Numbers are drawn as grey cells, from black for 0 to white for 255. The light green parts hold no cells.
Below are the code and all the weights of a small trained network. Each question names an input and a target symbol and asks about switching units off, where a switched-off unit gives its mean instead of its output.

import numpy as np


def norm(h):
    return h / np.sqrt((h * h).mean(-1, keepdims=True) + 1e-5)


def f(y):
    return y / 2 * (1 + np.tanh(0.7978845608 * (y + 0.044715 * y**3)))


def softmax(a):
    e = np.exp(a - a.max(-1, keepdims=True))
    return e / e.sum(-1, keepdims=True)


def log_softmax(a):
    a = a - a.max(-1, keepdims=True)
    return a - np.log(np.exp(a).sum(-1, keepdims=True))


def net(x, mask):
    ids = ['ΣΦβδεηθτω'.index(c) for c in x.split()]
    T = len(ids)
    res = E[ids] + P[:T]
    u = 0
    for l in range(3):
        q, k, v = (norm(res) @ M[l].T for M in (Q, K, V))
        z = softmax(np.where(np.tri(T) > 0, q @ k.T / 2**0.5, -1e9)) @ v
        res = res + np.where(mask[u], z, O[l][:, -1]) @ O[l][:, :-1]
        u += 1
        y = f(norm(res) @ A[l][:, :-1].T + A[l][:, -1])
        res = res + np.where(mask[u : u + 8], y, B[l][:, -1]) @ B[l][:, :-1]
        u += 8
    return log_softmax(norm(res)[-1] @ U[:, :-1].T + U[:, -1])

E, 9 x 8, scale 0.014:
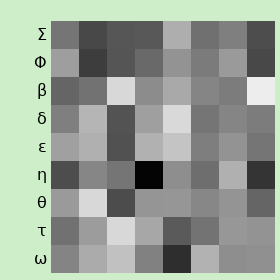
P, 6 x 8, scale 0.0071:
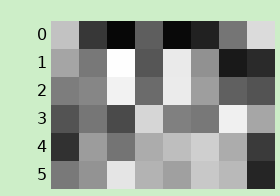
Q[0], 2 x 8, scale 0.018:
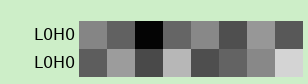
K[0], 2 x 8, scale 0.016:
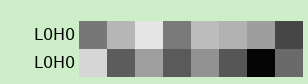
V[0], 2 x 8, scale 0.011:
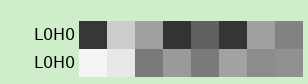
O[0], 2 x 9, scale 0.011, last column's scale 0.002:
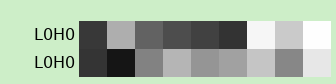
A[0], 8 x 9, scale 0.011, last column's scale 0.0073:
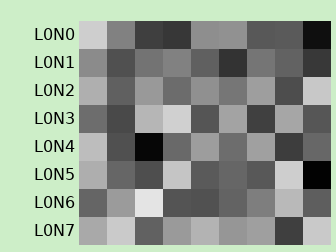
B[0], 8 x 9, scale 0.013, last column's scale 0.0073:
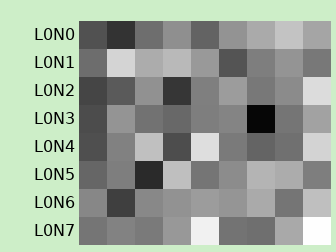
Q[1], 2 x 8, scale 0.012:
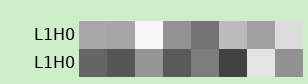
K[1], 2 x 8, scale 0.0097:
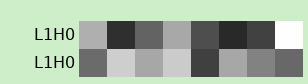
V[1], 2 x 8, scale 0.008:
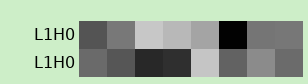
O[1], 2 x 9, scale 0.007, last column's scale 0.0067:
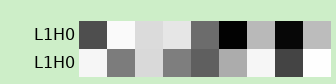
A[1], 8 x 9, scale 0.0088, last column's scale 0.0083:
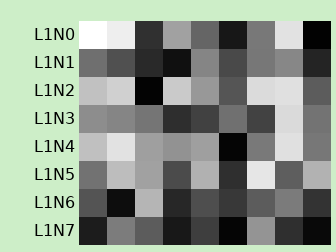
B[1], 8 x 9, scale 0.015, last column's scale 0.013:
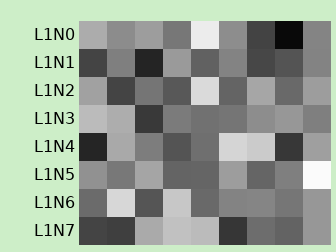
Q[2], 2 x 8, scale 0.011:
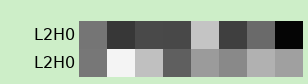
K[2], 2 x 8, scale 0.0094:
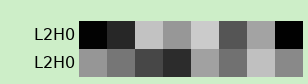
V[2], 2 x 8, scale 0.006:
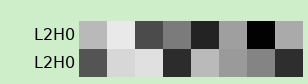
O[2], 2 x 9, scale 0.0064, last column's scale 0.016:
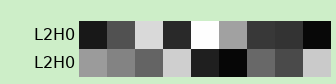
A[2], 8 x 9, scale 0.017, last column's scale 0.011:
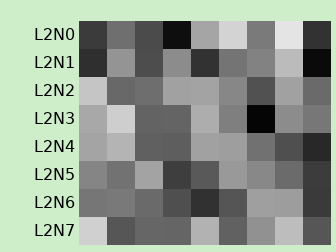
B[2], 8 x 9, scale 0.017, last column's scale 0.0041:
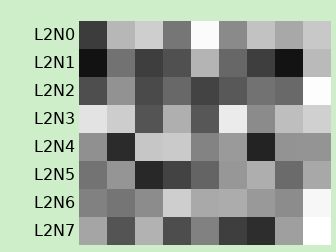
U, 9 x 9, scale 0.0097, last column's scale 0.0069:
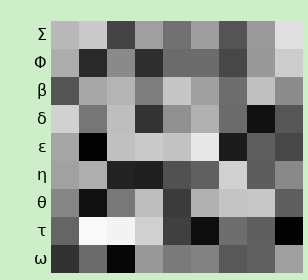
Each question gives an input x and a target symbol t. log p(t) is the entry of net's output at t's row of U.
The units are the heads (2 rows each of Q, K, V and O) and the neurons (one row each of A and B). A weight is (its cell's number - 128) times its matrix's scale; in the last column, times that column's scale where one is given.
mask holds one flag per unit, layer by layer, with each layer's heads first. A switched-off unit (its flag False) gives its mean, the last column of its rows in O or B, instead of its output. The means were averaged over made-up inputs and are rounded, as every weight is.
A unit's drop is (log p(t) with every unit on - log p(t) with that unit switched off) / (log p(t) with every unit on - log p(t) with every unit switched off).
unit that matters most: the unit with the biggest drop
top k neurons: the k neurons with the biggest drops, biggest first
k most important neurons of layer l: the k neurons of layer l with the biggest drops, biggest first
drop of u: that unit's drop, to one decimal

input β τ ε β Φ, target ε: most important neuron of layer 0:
(L0N4)
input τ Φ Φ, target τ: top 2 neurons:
(L1N7, L0N0)
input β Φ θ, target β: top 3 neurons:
(L0N7, L1N4, L0N5)
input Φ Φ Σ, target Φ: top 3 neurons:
(L0N0, L2N7, L0N7)
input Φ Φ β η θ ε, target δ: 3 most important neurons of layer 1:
(L1N0, L1N4, L1N5)
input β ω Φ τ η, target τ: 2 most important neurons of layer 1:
(L1N7, L1N5)
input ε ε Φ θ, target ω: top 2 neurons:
(L2N2, L1N5)
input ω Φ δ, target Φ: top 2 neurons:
(L0N4, L2N7)
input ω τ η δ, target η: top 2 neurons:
(L1N4, L1N2)
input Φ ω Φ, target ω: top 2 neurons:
(L0N7, L1N6)
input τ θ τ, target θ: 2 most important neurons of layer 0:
(L0N6, L0N4)
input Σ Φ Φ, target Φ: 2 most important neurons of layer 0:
(L0N0, L0N3)
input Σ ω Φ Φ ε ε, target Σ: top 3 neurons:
(L2N3, L0N7, L2N2)
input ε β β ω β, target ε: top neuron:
(L0N3)
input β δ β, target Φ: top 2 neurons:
(L0N6, L0N2)
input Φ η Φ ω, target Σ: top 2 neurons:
(L0N3, L2N3)
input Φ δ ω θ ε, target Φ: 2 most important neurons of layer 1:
(L1N4, L1N6)
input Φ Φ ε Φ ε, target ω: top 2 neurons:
(L2N2, L1N4)
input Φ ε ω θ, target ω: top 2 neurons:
(L2N2, L1N4)
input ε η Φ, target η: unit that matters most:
L2N5
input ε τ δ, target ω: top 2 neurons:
(L2N2, L1N5)
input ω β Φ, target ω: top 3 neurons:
(L0N7, L2N1, L1N6)
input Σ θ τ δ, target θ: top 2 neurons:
(L1N6, L1N4)
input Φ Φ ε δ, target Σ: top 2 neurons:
(L2N3, L2N2)
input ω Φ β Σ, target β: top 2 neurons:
(L0N4, L0N7)
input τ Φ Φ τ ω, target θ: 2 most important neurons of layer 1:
(L1N6, L1N4)
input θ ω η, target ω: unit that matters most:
L1H0
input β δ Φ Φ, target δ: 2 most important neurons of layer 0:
(L0N4, L0N0)
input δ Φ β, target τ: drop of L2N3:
0.1
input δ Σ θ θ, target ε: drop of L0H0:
0.7
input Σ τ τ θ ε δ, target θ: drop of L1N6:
0.1
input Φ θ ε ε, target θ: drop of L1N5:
0.0
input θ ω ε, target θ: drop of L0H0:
1.0
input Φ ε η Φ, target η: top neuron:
(L2N5)
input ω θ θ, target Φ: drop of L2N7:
0.3
